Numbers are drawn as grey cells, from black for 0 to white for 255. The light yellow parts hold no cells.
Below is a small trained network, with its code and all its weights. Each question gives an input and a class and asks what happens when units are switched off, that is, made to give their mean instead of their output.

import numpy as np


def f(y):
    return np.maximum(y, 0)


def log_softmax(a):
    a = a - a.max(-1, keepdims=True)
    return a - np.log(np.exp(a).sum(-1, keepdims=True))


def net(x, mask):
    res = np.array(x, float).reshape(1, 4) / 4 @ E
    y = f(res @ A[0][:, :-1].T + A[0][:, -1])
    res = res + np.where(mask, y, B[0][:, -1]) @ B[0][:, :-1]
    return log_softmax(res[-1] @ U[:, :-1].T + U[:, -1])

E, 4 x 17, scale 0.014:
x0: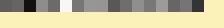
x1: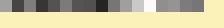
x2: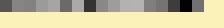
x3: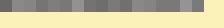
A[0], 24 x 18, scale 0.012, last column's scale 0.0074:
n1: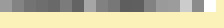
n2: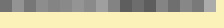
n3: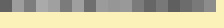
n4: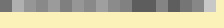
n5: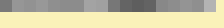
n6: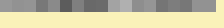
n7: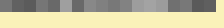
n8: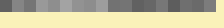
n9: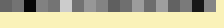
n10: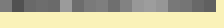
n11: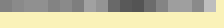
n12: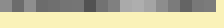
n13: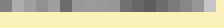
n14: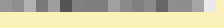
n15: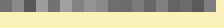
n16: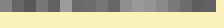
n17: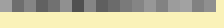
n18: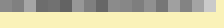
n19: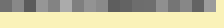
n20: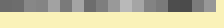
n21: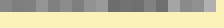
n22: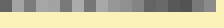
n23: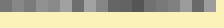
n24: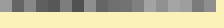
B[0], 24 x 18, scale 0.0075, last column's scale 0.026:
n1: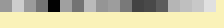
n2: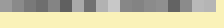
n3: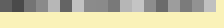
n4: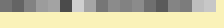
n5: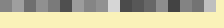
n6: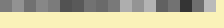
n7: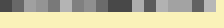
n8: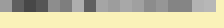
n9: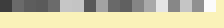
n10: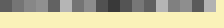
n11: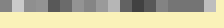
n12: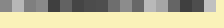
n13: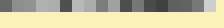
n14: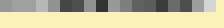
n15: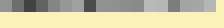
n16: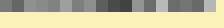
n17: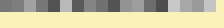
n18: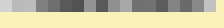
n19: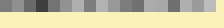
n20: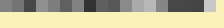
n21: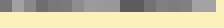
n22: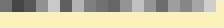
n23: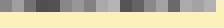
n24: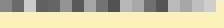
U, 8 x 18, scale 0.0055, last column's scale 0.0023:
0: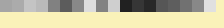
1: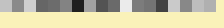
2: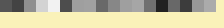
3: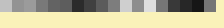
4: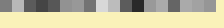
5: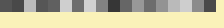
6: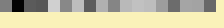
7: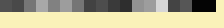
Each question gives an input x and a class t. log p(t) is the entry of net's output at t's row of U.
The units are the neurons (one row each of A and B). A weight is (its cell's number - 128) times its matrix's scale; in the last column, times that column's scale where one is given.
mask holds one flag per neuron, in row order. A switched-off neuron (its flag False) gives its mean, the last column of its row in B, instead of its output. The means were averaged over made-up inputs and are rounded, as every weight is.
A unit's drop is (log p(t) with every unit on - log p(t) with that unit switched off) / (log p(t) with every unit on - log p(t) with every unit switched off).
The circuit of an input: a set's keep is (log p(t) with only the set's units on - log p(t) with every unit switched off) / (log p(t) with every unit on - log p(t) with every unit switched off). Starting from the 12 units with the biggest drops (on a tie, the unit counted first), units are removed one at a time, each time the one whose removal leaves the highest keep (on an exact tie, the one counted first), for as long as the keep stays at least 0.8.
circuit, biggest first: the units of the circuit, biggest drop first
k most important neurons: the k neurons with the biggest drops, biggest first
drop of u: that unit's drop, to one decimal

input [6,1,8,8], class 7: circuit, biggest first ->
n20
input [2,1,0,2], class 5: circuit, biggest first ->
n5, n2
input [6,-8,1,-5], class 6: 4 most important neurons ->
n22, n3, n1, n8
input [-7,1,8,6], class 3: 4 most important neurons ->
n12, n20, n6, n18
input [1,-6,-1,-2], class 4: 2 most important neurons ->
n14, n8
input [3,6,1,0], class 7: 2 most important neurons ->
n1, n12
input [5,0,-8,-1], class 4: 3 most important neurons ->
n23, n11, n19
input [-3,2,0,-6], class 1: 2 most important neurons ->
n20, n5
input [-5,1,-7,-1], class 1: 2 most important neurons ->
n24, n17
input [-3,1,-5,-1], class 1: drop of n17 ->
0.1
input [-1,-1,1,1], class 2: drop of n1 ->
0.3
